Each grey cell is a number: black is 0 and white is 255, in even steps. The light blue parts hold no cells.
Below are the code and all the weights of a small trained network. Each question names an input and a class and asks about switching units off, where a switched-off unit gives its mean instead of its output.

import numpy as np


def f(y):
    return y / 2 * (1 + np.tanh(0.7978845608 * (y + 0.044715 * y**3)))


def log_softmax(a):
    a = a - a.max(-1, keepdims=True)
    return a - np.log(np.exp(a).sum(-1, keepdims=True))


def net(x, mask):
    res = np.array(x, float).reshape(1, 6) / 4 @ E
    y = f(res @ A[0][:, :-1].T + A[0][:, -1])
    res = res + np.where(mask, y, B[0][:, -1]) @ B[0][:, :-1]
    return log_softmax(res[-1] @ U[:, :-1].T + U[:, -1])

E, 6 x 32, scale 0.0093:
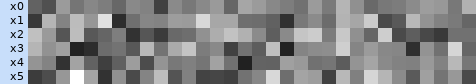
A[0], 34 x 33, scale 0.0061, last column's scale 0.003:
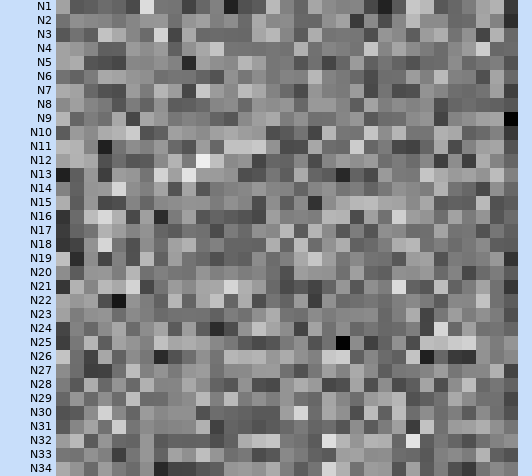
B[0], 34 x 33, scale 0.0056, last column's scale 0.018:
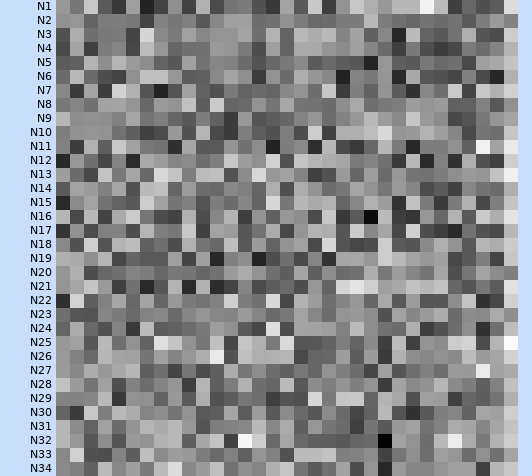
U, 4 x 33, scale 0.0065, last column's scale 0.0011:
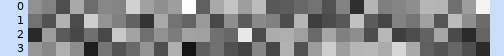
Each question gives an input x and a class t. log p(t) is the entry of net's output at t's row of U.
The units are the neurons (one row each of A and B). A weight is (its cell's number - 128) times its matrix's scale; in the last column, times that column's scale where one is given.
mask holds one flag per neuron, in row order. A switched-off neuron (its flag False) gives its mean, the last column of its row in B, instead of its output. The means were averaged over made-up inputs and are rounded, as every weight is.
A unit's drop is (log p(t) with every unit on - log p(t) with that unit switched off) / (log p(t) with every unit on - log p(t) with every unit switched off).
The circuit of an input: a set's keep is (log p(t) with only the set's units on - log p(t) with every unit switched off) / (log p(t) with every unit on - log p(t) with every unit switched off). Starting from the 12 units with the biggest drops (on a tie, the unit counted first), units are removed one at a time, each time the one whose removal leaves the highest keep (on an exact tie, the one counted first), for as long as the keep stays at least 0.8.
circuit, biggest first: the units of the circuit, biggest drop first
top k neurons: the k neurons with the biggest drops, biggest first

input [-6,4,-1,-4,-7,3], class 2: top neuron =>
N1
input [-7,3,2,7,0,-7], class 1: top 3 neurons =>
N11, N7, N5
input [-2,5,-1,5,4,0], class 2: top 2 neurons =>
N12, N1
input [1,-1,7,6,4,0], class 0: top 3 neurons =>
N32, N26, N34
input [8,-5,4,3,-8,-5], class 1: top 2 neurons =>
N11, N21
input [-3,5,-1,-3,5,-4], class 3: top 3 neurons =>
N21, N16, N18
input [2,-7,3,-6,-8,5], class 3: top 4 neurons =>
N1, N19, N12, N22
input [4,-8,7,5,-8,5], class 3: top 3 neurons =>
N1, N19, N25
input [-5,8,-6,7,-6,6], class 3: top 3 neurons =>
N21, N10, N29
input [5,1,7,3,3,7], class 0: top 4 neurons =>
N32, N26, N34, N11
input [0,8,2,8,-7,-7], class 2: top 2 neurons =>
N12, N22
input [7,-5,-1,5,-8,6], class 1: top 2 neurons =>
N16, N18
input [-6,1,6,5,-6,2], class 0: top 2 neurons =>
N32, N26
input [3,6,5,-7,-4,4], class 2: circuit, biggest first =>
N17
